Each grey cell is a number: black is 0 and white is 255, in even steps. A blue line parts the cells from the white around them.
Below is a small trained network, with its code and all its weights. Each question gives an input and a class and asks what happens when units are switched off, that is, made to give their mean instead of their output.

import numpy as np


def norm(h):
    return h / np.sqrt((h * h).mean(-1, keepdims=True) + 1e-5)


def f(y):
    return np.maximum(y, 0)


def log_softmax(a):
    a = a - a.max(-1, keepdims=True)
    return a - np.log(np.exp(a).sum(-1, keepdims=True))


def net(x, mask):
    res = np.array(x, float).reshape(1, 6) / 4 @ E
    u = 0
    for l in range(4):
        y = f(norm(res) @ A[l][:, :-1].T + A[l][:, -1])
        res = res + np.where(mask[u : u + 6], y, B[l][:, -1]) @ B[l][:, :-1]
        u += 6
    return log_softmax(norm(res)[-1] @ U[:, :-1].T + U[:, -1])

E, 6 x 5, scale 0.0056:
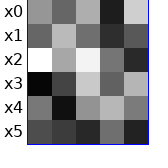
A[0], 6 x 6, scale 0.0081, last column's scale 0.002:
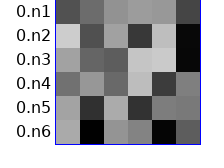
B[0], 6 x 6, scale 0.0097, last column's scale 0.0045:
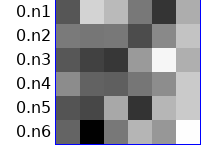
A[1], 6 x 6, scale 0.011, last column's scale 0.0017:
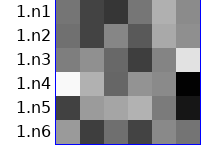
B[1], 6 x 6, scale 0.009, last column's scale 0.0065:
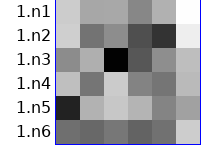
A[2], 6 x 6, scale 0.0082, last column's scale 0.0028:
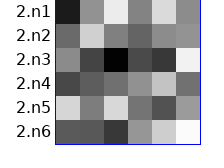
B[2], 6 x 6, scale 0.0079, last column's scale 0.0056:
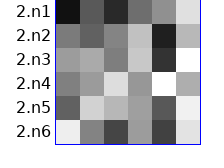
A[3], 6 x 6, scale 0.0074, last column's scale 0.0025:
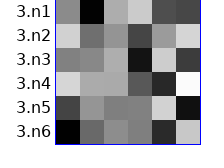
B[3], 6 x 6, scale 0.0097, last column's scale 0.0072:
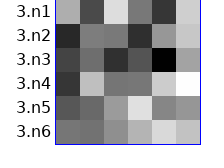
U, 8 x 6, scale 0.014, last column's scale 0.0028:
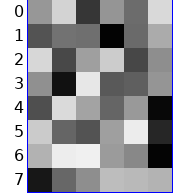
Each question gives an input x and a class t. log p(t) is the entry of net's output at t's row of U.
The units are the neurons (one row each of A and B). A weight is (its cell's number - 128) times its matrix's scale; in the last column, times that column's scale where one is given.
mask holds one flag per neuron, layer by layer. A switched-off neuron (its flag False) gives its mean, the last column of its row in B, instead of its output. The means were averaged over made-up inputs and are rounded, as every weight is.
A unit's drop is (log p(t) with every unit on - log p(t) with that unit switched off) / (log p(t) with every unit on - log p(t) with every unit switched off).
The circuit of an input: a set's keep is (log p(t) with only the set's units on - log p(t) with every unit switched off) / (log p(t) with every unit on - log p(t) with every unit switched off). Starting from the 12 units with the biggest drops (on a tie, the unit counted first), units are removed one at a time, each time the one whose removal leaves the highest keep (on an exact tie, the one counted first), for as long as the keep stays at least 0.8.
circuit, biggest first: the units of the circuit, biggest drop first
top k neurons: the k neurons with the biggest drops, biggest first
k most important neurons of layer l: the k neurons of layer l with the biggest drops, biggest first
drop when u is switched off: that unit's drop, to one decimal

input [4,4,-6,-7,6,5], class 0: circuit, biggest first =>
[2.n3]
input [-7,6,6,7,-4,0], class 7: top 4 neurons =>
[1.n2 3.n6 1.n5 1.n1]
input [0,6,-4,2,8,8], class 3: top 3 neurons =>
[0.n6 3.n1 1.n3]
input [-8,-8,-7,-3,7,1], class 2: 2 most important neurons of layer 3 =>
[3.n4 3.n1]
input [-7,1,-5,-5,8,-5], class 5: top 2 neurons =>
[0.n3 1.n1]
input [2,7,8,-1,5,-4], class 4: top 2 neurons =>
[2.n5 3.n4]
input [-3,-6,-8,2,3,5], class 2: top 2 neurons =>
[2.n6 3.n4]
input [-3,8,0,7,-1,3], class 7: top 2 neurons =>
[3.n6 1.n5]
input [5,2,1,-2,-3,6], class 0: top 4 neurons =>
[2.n3 1.n3 3.n1 1.n4]
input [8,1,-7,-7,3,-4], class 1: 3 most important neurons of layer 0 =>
[0.n2 0.n6 0.n4]
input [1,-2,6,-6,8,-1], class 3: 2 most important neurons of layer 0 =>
[0.n6 0.n5]
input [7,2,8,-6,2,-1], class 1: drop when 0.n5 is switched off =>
0.3
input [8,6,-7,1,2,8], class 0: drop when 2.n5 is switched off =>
-0.1
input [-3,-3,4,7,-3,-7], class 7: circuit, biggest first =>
[2.n1]
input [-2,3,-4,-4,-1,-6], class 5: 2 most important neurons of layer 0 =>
[0.n3 0.n1]
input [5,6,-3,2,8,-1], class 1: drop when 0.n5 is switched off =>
0.2
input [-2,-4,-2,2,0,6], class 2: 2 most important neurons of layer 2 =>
[2.n3 2.n6]
